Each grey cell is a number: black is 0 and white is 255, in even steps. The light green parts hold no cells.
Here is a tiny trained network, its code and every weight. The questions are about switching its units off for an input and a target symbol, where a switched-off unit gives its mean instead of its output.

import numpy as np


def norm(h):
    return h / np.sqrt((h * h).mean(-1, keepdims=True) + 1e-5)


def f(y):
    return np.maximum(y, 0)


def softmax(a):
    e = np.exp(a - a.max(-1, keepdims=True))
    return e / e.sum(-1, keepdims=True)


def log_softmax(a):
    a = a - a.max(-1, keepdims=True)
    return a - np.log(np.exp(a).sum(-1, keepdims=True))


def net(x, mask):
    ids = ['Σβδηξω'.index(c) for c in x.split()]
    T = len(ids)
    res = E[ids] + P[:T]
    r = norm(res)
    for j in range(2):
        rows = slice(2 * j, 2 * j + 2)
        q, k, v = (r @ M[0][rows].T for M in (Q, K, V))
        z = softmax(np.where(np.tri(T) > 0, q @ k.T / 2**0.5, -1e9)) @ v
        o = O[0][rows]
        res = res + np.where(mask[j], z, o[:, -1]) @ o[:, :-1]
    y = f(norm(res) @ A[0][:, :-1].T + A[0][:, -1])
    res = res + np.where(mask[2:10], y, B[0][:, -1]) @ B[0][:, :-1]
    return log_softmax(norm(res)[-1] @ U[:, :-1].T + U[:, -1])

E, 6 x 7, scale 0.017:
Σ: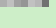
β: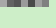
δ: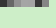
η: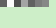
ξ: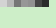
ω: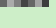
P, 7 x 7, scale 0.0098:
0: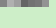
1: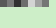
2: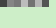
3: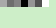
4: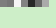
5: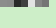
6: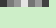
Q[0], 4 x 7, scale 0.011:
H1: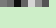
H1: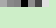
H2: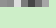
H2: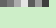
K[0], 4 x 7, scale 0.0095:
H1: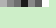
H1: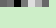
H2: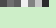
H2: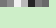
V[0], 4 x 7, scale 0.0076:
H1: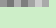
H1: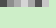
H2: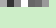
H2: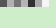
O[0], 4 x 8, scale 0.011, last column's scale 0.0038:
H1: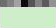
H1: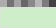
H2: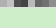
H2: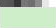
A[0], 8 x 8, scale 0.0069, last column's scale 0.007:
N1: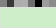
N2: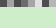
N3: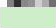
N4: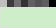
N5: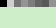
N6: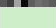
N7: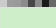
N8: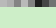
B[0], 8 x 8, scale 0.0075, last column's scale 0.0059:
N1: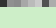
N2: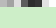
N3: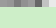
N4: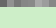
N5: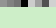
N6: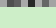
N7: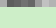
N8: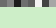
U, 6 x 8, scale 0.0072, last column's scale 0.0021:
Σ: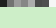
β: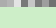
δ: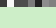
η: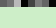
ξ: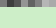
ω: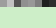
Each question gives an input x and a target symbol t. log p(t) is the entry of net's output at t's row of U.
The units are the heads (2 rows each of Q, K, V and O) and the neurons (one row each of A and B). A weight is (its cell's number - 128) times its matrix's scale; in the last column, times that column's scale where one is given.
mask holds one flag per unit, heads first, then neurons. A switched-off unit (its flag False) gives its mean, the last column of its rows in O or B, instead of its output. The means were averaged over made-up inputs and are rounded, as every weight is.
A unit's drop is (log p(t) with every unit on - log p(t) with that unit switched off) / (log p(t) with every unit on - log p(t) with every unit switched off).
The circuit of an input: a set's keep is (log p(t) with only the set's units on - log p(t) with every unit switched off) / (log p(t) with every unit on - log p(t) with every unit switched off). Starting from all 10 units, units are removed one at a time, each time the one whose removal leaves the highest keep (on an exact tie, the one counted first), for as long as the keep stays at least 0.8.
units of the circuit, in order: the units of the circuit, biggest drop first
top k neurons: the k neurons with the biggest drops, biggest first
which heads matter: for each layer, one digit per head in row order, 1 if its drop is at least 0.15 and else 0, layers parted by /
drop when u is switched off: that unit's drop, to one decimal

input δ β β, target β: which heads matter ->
10
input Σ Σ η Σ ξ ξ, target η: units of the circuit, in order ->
(H1 H2)
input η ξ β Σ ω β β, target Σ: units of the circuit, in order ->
(H2 H1 N1 N2)
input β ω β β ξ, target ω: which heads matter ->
00
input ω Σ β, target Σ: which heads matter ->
11
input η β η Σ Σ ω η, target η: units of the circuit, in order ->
(H1 N5)
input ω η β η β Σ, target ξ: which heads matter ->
01
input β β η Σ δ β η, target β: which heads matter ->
10
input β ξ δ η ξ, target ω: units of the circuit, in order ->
(N8)
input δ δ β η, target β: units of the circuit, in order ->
(H1 H2)
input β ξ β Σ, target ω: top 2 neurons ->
(N8 N2)
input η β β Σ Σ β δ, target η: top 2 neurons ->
(N5 N6)
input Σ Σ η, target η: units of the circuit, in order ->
(H1 N5 H2)
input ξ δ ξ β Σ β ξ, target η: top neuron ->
(N7)
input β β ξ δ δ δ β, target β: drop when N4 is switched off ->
0.0
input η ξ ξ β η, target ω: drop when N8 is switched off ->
0.2
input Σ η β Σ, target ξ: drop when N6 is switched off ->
-0.1
